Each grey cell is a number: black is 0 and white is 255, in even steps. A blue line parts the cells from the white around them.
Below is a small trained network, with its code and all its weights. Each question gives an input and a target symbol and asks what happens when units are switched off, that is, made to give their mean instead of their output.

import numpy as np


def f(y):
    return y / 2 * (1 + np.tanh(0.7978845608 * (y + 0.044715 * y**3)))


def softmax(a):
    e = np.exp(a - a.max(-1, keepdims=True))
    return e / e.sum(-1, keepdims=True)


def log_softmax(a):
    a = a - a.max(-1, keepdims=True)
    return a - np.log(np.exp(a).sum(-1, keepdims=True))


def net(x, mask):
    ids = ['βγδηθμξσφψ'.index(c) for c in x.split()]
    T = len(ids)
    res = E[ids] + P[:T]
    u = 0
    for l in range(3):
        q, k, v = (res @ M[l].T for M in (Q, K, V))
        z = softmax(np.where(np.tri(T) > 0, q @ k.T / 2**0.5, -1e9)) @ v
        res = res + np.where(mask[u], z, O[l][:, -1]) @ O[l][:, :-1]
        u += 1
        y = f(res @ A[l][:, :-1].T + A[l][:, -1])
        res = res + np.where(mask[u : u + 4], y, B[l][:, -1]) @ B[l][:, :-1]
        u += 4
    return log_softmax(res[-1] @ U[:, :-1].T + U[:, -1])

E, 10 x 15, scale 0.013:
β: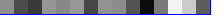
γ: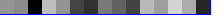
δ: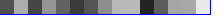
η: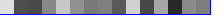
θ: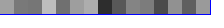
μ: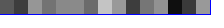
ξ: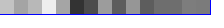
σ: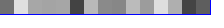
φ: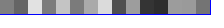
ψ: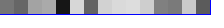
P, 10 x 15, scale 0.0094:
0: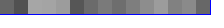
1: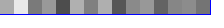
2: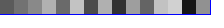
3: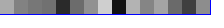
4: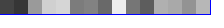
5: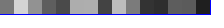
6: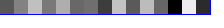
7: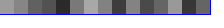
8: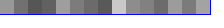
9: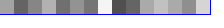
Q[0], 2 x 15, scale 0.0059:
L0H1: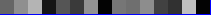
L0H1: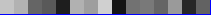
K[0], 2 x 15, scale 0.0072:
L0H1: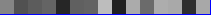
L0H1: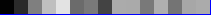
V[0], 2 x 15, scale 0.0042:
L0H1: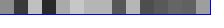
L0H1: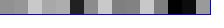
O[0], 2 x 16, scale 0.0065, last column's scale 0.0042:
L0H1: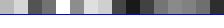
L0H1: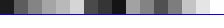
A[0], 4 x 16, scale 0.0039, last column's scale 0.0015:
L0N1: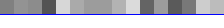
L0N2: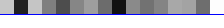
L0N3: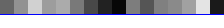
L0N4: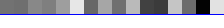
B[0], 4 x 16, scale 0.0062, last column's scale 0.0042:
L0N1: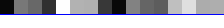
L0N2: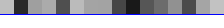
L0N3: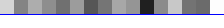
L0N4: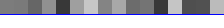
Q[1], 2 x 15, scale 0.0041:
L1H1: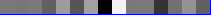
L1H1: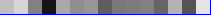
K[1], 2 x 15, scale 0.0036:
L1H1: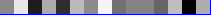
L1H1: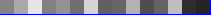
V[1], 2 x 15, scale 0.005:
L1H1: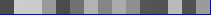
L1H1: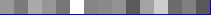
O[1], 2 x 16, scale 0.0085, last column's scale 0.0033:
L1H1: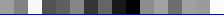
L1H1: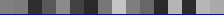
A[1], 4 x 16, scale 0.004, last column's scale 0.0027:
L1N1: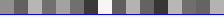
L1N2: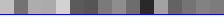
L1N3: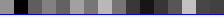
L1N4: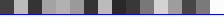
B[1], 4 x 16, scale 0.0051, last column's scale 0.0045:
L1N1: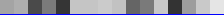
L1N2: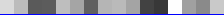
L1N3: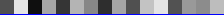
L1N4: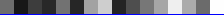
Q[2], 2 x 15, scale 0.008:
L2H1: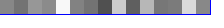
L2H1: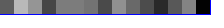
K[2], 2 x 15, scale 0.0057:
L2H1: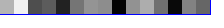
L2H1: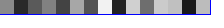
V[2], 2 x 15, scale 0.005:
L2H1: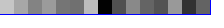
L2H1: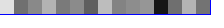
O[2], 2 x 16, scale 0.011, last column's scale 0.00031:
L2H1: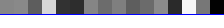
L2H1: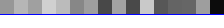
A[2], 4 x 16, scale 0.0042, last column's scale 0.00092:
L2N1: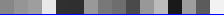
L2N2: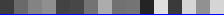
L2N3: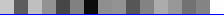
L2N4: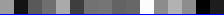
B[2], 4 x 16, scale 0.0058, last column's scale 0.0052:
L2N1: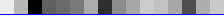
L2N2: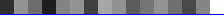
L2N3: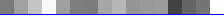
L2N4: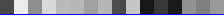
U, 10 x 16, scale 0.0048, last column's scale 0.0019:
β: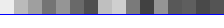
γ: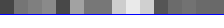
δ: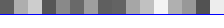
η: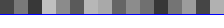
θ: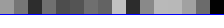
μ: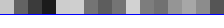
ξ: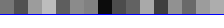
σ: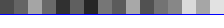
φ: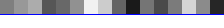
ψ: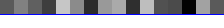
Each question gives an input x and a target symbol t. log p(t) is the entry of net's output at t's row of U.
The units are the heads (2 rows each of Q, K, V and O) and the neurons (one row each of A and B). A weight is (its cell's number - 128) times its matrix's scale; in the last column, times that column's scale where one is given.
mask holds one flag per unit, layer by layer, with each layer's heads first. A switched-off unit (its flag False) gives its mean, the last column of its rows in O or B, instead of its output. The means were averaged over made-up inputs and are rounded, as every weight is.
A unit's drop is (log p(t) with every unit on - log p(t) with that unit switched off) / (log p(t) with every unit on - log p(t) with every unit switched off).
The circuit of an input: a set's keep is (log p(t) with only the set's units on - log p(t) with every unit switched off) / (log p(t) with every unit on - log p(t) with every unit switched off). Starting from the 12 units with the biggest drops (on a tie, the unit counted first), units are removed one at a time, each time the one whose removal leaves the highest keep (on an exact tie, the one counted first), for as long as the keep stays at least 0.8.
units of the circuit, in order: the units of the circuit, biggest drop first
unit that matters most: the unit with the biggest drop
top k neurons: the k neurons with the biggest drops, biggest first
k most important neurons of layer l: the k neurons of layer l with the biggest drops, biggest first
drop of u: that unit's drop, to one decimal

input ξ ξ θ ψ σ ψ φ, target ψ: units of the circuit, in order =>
L2H1
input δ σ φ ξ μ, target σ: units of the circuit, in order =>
L2H1; L0H1; L0N2
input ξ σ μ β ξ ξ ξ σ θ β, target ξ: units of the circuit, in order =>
L2H1; L0H1
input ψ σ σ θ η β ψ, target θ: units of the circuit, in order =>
L2H1; L2N1; L0H1
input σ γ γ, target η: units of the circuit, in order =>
L2N4; L1N4
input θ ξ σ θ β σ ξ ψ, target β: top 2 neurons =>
L0N1; L2N3
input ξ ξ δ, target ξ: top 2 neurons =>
L1N2; L0N3
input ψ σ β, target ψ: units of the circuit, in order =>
L2H1; L1H1
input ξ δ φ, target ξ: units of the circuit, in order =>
L2H1; L0H1; L0N2
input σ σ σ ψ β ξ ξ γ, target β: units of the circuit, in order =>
L0H1; L2N4
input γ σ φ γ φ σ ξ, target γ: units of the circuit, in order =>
L0H1; L1H1; L1N4
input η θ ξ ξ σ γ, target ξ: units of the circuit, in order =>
L2H1; L1N2; L0H1
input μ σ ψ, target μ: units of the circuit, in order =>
L2H1; L0H1
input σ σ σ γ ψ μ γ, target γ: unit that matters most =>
L0H1
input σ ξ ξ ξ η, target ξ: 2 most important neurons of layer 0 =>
L0N1; L0N3
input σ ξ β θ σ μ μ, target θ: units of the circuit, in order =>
L2H1; L2N1
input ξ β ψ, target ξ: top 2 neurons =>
L0N3; L1N2
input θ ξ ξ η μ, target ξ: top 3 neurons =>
L2N2; L0N1; L1N1
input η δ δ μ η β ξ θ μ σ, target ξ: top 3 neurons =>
L1N2; L0N3; L2N2
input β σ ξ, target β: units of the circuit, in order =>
L0H1
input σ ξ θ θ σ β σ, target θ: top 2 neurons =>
L2N1; L0N2
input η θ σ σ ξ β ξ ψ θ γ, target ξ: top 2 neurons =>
L1N2; L0N3
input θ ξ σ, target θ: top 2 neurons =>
L2N1; L1N4
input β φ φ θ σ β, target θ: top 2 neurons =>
L1N3; L0N4
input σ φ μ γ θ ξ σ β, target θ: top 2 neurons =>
L1N3; L2N1
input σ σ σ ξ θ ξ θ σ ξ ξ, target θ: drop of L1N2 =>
-0.1
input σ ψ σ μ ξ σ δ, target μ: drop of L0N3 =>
0.1
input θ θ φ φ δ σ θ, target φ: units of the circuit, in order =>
L0H1
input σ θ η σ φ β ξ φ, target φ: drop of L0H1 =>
0.3
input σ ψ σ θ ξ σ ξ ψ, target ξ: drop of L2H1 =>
0.5
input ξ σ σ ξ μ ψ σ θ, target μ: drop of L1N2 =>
-0.1
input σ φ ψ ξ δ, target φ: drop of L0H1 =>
0.9
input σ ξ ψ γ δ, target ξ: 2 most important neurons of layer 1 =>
L1N4; L1N1
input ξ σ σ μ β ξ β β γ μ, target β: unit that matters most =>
L0H1
